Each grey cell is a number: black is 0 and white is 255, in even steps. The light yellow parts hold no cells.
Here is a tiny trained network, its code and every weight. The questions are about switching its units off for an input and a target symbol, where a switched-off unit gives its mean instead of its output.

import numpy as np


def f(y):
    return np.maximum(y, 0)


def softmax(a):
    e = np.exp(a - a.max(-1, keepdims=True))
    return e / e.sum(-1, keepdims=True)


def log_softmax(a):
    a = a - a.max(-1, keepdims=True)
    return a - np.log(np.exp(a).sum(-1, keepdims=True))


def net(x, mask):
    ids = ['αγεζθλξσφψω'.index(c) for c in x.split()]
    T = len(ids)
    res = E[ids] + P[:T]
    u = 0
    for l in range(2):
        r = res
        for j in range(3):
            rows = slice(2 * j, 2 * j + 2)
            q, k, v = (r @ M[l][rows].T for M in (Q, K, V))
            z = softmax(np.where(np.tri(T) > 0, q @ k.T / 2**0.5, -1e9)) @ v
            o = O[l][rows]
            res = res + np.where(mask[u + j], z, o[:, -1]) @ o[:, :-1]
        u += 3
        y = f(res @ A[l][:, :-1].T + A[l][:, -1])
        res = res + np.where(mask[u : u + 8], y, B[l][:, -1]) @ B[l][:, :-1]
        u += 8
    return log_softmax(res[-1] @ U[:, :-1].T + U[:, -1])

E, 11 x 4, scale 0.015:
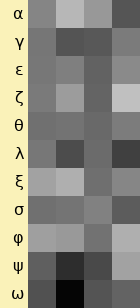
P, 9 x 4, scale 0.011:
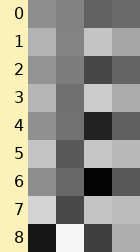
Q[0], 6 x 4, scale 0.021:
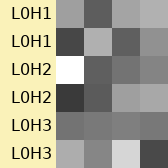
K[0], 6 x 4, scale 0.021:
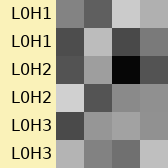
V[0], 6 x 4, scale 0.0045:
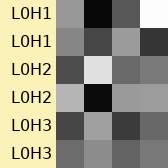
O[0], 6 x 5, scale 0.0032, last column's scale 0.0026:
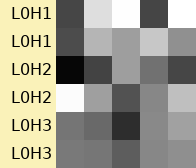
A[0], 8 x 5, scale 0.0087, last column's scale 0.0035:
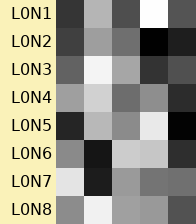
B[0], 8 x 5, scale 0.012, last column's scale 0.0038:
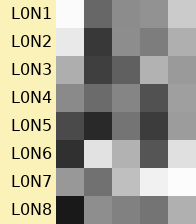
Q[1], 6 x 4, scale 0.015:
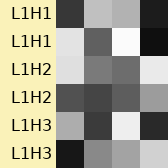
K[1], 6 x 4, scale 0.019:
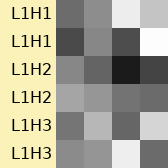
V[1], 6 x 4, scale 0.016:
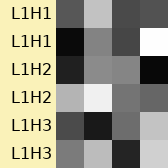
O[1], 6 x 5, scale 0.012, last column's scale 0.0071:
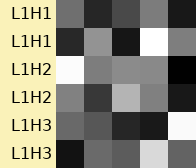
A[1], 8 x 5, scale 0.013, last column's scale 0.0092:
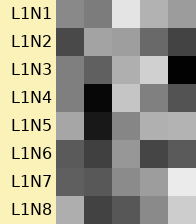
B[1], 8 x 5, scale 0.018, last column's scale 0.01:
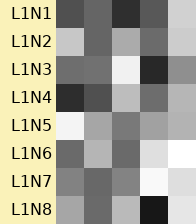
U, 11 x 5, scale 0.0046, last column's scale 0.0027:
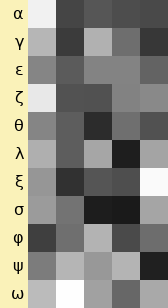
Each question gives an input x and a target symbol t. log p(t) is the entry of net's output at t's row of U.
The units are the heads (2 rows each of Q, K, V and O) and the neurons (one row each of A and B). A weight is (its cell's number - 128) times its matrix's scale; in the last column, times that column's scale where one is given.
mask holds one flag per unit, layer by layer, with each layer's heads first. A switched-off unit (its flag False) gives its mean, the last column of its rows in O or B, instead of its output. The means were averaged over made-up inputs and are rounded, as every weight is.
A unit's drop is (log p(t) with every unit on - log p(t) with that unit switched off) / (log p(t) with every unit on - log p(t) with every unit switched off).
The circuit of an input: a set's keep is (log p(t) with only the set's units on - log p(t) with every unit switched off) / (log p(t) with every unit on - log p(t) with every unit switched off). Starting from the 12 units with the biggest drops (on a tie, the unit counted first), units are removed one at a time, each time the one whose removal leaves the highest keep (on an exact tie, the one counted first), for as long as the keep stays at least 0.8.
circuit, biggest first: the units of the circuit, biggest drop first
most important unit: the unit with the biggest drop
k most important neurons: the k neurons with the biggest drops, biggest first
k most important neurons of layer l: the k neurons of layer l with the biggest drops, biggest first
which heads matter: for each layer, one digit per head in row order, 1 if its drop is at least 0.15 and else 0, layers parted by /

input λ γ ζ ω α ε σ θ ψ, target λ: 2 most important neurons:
(L0N1 L1N8)
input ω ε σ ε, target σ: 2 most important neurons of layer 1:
(L1N1 L1N7)
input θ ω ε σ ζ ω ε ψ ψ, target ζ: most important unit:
L0N1
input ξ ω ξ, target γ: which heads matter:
100 / 111
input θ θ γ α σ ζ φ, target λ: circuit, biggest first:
(L0N7 L1H1 L1N8)
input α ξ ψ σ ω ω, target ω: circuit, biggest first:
(L1H3 L0N6 L1H1)
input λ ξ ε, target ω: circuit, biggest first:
(L0N2 L1H1 L1N6)
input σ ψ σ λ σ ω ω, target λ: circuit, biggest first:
(L1N8 L0N7 L1H1)
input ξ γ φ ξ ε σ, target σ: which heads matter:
000 / 001
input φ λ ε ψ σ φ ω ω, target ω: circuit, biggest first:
(L0N6 L1H3 L1H1)
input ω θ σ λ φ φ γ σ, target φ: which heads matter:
000 / 101
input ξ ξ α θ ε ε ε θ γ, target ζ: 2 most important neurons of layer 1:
(L1N5 L1N7)
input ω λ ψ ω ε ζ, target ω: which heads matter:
100 / 101
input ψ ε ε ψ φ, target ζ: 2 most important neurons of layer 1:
(L1N5 L1N7)
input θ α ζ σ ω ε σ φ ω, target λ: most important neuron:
(L0N1)
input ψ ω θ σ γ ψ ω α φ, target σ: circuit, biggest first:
(L0N1 L1H3 L1N7)
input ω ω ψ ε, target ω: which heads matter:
100 / 111
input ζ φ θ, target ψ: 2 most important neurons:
(L0N1 L1N6)
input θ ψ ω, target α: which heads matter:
000 / 110
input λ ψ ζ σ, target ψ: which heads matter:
000 / 100
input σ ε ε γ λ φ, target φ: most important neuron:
(L1N3)
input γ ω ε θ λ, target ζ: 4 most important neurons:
(L0N7 L0N2 L1N5 L0N1)
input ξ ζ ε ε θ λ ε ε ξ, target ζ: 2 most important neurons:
(L0N1 L0N7)
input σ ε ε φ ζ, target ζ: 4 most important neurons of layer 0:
(L0N1 L0N7 L0N6 L0N4)
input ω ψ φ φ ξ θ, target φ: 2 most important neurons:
(L1N3 L0N6)
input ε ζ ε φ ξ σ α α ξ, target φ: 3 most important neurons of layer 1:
(L1N4 L1N6 L1N2)
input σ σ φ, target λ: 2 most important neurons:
(L0N7 L0N1)
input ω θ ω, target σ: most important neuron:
(L0N6)
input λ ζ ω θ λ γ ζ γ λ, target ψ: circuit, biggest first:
(L0N7 L1H3 L0N2 L1N7)
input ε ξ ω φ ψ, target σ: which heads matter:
000 / 001
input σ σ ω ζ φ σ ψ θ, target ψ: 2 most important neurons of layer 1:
(L1N8 L1N7)
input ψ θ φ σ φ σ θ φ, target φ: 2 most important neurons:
(L0N6 L1N3)
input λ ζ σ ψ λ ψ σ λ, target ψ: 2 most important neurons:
(L0N6 L0N2)
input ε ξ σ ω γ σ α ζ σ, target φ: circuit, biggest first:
(L1H2)
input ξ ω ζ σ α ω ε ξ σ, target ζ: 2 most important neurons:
(L0N1 L0N7)
